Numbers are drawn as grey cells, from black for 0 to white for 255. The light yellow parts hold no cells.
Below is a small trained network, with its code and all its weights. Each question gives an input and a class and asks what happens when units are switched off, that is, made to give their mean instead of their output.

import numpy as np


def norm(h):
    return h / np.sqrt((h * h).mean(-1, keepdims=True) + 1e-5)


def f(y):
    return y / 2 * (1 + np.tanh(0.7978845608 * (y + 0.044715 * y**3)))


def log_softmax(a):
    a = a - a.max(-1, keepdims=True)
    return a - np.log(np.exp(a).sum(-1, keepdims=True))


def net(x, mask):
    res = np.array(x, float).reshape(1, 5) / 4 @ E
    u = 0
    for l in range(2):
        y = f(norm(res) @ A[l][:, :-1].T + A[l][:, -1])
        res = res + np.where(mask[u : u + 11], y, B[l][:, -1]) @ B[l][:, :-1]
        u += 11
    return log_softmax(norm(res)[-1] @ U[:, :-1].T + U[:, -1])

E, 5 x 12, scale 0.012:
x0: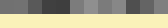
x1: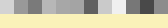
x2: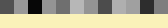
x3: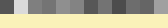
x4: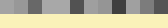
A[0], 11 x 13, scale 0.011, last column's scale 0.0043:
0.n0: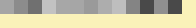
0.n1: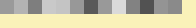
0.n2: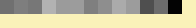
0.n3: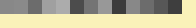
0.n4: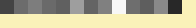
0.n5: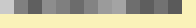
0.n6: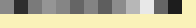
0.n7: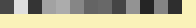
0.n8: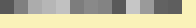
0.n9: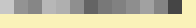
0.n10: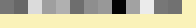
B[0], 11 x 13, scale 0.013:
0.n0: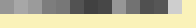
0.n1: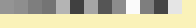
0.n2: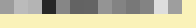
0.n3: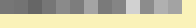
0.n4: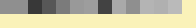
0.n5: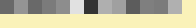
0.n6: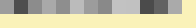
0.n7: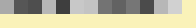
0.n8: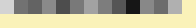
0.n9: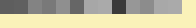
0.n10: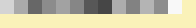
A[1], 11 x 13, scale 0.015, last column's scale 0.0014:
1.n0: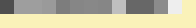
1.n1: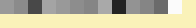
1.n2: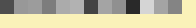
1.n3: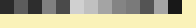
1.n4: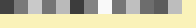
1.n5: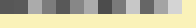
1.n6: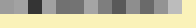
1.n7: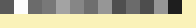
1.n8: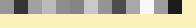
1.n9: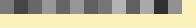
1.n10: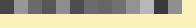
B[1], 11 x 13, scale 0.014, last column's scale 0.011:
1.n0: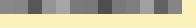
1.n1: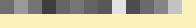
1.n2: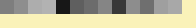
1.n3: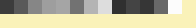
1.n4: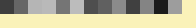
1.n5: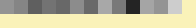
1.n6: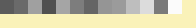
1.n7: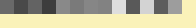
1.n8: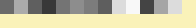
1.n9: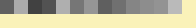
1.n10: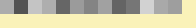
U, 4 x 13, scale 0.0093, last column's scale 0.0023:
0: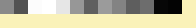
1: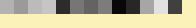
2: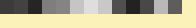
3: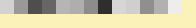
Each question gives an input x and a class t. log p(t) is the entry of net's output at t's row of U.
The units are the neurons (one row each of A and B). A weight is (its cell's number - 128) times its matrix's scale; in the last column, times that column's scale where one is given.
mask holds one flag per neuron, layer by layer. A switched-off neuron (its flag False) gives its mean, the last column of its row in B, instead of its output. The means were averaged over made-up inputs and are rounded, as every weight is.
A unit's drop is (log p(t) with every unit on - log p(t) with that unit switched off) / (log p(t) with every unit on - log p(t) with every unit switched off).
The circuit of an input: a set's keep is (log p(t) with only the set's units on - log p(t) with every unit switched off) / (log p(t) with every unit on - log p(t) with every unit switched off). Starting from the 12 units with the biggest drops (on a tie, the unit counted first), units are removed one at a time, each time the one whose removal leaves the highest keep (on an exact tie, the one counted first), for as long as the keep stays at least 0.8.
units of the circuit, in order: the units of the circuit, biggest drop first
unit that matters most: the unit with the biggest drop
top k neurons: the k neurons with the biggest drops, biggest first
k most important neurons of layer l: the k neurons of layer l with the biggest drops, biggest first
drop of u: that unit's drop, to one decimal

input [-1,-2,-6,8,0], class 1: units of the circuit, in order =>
(0.n1)
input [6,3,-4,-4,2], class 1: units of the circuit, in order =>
(0.n1 1.n2 0.n5)
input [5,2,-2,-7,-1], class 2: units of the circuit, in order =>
(0.n10 0.n1)
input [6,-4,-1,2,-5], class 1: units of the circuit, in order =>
(0.n7 1.n10 1.n8)
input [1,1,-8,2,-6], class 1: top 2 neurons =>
(1.n2 0.n1)
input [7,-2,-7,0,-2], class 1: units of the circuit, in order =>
(0.n1 1.n2)
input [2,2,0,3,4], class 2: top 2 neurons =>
(0.n7 0.n10)
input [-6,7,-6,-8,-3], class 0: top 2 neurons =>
(1.n4 0.n7)
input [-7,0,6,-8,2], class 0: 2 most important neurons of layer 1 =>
(1.n8 1.n4)
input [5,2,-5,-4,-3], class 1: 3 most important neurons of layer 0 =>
(0.n1 0.n7 0.n3)
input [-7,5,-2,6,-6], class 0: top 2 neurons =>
(1.n4 0.n10)
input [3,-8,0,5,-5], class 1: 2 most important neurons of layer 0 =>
(0.n7 0.n6)
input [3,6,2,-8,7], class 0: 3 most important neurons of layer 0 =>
(0.n10 0.n7 0.n4)
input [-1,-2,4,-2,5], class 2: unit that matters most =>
1.n3
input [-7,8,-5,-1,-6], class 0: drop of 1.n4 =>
0.1
